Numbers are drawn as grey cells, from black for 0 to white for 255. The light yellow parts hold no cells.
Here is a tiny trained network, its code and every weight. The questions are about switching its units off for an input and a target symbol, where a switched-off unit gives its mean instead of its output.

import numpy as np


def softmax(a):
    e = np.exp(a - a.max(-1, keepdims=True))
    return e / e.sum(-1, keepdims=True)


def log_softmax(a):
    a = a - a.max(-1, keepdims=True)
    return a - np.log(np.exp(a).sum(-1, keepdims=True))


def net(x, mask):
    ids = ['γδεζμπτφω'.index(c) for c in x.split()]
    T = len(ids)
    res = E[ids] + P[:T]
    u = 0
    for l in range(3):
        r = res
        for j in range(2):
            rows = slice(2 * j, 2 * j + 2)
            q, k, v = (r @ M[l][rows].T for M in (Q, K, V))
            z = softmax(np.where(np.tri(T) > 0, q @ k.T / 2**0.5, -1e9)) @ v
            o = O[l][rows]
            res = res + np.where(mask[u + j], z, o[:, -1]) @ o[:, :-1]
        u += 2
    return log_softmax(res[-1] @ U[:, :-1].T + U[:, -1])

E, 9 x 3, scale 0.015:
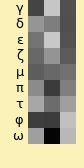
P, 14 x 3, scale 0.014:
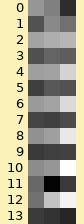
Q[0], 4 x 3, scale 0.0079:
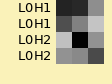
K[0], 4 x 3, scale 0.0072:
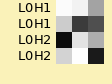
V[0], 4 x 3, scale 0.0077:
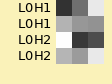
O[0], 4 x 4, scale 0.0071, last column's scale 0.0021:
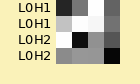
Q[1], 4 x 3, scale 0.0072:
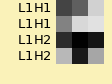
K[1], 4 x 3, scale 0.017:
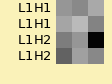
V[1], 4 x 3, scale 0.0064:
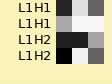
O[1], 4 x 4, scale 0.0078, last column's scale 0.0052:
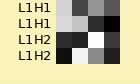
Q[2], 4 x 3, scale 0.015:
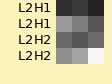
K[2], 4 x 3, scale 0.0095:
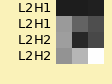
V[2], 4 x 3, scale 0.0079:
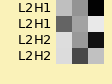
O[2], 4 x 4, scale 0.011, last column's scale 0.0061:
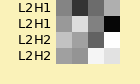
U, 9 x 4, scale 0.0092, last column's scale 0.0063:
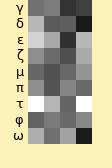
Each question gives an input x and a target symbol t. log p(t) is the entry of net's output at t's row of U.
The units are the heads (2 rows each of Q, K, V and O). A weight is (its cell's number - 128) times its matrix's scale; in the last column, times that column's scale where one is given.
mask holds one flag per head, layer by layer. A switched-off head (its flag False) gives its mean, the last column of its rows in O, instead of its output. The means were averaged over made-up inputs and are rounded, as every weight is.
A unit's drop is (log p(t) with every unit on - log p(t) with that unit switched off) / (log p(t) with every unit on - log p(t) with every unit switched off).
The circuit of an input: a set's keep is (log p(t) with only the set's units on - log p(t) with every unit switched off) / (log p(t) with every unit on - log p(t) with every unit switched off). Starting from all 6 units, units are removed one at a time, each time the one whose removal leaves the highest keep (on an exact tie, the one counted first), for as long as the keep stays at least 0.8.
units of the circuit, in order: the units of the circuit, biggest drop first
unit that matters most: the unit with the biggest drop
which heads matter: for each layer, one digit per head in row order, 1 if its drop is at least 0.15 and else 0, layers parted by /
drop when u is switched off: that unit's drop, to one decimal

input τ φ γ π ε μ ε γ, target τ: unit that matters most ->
L2H2
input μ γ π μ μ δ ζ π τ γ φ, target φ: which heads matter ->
01 / 01 / 11
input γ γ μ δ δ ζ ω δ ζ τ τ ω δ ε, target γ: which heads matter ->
10 / 01 / 01
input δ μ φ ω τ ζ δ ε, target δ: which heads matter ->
11 / 01 / 11
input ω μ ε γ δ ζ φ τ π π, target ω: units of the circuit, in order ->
(L1H2, L2H2, L0H2)
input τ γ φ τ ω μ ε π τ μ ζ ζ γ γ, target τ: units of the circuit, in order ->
(L1H2, L2H2, L0H2, L0H1)
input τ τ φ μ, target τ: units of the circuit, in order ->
(L2H2, L1H2, L0H1)
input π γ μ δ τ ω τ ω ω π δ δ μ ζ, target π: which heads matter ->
11 / 11 / 11
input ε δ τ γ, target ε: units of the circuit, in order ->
(L2H2, L0H1)
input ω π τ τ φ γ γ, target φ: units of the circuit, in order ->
(L2H2, L1H2, L2H1)
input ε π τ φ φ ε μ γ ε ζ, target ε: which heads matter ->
10 / 01 / 01
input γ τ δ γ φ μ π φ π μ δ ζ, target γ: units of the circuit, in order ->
(L1H2, L2H2)
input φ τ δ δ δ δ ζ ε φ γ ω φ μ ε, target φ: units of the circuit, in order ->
(L1H2, L2H1, L1H1)
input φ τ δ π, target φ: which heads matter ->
10 / 11 / 11
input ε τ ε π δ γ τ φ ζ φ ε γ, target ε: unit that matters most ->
L0H1
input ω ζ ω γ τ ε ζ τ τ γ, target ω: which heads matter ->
01 / 01 / 01
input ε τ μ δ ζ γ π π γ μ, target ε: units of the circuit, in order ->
(L0H1, L2H2, L1H2)
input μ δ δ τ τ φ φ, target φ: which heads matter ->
11 / 01 / 11
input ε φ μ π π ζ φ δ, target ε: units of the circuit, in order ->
(L2H2, L0H1, L1H2)
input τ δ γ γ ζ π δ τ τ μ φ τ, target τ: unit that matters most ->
L1H2
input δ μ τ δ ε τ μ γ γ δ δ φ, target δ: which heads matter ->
11 / 11 / 11
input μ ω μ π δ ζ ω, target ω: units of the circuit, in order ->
(L2H2, L1H2, L2H1)
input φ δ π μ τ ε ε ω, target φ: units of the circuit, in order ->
(L1H2, L2H1, L1H1)
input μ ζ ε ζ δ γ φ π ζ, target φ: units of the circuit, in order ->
(L2H2, L1H2, L2H1)
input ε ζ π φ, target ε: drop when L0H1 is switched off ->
0.3
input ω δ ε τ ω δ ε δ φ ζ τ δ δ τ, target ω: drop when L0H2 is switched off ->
0.8
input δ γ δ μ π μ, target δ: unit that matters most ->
L2H1
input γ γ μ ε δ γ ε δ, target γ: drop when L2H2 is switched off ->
0.7
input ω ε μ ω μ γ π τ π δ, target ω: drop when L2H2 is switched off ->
0.9
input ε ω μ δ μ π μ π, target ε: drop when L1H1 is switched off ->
-0.1
